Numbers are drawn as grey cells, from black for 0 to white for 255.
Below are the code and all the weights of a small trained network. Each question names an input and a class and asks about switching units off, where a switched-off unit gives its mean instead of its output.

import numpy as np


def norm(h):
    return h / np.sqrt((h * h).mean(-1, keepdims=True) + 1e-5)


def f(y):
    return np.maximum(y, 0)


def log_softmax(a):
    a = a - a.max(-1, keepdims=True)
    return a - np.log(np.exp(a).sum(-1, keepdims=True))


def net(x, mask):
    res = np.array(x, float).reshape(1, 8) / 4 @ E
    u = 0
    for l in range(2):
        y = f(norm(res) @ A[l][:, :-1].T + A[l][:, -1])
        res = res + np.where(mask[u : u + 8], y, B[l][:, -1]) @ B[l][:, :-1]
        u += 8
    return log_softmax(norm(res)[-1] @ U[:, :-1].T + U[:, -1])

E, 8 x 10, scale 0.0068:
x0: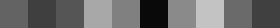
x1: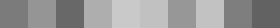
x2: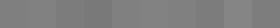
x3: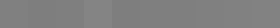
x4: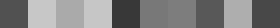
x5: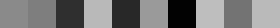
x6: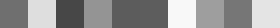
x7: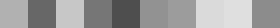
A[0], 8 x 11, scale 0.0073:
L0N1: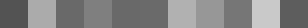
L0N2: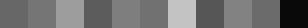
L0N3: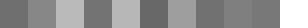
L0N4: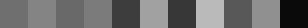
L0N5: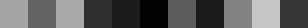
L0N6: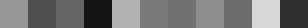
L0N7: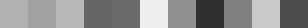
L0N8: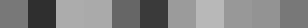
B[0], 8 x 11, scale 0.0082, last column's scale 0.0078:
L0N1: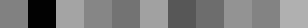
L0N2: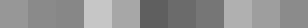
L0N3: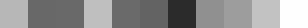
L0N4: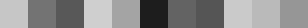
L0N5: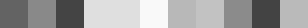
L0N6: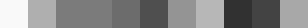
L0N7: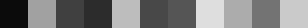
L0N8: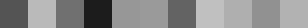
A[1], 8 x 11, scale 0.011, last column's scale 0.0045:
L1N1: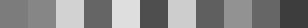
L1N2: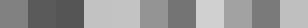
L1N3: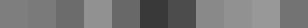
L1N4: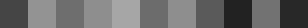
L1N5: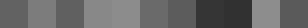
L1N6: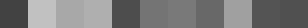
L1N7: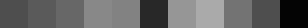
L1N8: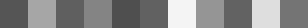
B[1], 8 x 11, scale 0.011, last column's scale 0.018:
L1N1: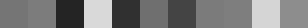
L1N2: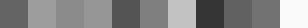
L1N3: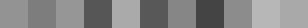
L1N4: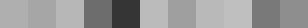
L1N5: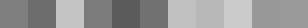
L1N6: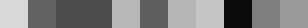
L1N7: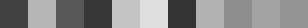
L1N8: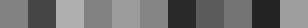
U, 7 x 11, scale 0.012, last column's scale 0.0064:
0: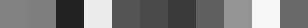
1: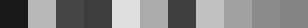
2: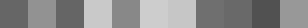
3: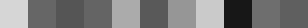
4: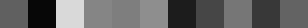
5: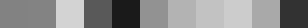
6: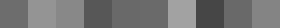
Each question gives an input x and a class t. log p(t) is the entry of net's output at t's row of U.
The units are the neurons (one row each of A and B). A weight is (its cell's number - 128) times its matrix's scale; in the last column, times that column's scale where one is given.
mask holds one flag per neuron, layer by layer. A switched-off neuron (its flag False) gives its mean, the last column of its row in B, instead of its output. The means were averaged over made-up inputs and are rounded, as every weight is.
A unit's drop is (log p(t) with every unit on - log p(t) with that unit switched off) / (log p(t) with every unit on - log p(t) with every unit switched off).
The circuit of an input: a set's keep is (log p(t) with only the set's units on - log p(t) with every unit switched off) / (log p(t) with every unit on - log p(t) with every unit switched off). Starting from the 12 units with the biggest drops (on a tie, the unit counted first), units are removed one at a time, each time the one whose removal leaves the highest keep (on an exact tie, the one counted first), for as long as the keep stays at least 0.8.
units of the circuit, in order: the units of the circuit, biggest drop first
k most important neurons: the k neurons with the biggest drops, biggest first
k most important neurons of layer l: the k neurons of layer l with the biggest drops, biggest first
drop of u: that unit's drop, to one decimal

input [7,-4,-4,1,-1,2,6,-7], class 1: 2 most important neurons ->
[L1N7, L1N8]
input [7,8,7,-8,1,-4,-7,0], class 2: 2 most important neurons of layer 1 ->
[L1N2, L1N8]
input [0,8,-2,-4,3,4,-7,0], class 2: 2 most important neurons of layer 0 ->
[L0N3, L0N1]
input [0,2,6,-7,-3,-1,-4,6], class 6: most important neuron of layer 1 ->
[L1N5]
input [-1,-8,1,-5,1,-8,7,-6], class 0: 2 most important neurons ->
[L1N1, L0N2]
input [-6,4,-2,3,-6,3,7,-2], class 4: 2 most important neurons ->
[L1N8, L0N5]
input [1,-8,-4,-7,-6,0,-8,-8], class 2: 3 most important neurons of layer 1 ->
[L1N8, L1N4, L1N3]
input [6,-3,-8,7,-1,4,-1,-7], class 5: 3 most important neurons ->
[L1N5, L1N4, L0N7]
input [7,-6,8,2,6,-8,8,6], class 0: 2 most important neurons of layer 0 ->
[L0N7, L0N2]
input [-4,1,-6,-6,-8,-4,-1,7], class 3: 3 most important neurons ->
[L0N6, L1N5, L1N4]
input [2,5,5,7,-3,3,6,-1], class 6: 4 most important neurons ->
[L1N2, L0N1, L0N5, L1N7]
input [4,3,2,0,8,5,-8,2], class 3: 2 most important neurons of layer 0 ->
[L0N3, L0N1]
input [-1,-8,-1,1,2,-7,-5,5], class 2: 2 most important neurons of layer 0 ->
[L0N5, L0N3]
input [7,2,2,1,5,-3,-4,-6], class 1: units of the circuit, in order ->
[L1N7]
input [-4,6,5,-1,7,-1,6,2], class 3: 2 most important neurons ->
[L1N6, L0N5]
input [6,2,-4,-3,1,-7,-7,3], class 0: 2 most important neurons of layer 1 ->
[L1N1, L1N8]
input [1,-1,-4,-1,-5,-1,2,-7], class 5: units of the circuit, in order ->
[L1N5, L1N4]
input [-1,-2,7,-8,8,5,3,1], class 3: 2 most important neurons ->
[L1N6, L0N3]
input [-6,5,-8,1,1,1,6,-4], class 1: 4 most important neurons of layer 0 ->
[L0N7, L0N5, L0N6, L0N4]
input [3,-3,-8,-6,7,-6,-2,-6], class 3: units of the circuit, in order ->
[L1N6]
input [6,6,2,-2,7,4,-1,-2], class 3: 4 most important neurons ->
[L1N6, L0N7, L0N5, L0N3]
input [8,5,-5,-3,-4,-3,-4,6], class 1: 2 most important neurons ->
[L1N7, L0N8]
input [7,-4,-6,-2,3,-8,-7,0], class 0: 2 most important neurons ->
[L1N1, L0N7]
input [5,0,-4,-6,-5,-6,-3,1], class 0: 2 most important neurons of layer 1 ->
[L1N1, L1N6]
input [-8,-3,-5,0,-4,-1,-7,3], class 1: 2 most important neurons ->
[L0N7, L1N8]
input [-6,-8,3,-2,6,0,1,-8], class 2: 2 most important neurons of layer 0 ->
[L0N5, L0N8]
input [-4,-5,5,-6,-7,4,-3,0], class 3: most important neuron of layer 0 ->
[L0N6]
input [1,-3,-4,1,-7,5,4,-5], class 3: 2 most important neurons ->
[L0N6, L0N3]
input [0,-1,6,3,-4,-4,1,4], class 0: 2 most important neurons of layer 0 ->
[L0N5, L0N2]
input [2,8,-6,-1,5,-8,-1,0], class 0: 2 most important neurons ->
[L1N1, L0N5]
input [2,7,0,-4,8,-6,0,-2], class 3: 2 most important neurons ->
[L1N6, L0N5]
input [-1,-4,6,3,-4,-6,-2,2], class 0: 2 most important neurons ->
[L1N1, L0N2]
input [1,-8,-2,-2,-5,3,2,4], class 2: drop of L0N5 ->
1.1
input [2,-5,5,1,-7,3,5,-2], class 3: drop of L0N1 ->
-0.1
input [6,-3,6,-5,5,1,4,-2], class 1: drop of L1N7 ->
1.0
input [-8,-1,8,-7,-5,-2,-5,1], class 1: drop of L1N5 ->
0.0
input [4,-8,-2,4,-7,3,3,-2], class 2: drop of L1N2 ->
0.1
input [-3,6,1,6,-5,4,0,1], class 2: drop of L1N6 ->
0.2
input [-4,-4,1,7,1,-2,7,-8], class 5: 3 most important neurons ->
[L1N5, L1N4, L0N1]
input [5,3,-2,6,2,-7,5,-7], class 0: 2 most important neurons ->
[L1N1, L0N7]
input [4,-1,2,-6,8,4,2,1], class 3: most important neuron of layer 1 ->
[L1N6]
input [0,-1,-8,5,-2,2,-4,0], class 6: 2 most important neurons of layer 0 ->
[L0N3, L0N1]
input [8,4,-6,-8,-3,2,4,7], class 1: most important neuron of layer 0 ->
[L0N8]
